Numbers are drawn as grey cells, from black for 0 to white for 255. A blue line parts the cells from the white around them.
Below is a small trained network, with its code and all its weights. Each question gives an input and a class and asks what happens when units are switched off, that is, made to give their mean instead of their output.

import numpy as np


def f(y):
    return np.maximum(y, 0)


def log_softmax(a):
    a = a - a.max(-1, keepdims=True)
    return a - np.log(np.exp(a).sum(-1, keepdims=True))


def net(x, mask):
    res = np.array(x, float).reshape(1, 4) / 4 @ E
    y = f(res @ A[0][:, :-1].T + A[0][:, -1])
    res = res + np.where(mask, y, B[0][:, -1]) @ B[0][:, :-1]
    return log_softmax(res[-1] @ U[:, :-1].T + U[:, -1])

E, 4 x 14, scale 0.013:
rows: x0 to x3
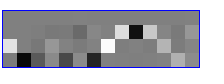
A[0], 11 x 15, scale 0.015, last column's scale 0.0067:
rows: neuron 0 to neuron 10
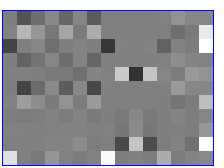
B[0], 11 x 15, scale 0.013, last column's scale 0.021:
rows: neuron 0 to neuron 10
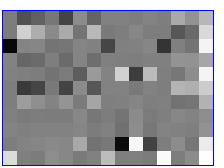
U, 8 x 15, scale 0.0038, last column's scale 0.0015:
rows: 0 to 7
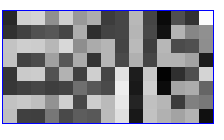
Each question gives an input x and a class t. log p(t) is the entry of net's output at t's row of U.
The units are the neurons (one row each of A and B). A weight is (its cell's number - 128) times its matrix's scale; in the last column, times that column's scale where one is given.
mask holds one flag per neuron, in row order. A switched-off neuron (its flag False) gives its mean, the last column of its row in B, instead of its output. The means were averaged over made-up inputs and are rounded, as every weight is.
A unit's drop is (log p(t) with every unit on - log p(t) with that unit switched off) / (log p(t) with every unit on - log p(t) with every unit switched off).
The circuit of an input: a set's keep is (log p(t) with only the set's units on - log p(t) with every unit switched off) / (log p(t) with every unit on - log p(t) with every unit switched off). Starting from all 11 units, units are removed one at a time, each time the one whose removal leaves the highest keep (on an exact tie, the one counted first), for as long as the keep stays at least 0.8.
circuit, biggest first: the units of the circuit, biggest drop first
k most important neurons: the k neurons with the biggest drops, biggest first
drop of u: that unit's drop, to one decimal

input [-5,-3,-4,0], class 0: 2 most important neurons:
[neuron 5; neuron 0]
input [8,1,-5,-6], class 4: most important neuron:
[neuron 9]
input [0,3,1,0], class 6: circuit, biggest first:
[neuron 5; neuron 9]
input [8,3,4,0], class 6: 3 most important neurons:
[neuron 5; neuron 0; neuron 9]
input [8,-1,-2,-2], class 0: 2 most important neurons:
[neuron 4; neuron 10]
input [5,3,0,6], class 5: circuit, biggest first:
[neuron 10; neuron 9]
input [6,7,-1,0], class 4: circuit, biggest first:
[neuron 10; neuron 5]
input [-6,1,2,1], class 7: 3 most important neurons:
[neuron 9; neuron 1; neuron 2]
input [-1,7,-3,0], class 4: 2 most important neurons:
[neuron 5; neuron 0]
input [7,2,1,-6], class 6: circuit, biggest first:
[neuron 2; neuron 9]
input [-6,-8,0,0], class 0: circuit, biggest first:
[neuron 10; neuron 5]
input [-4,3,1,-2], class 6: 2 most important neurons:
[neuron 2; neuron 9]
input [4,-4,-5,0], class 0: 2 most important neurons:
[neuron 5; neuron 0]
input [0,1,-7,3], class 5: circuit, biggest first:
[neuron 9]
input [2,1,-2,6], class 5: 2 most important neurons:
[neuron 9; neuron 10]
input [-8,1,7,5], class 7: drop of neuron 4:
-0.1
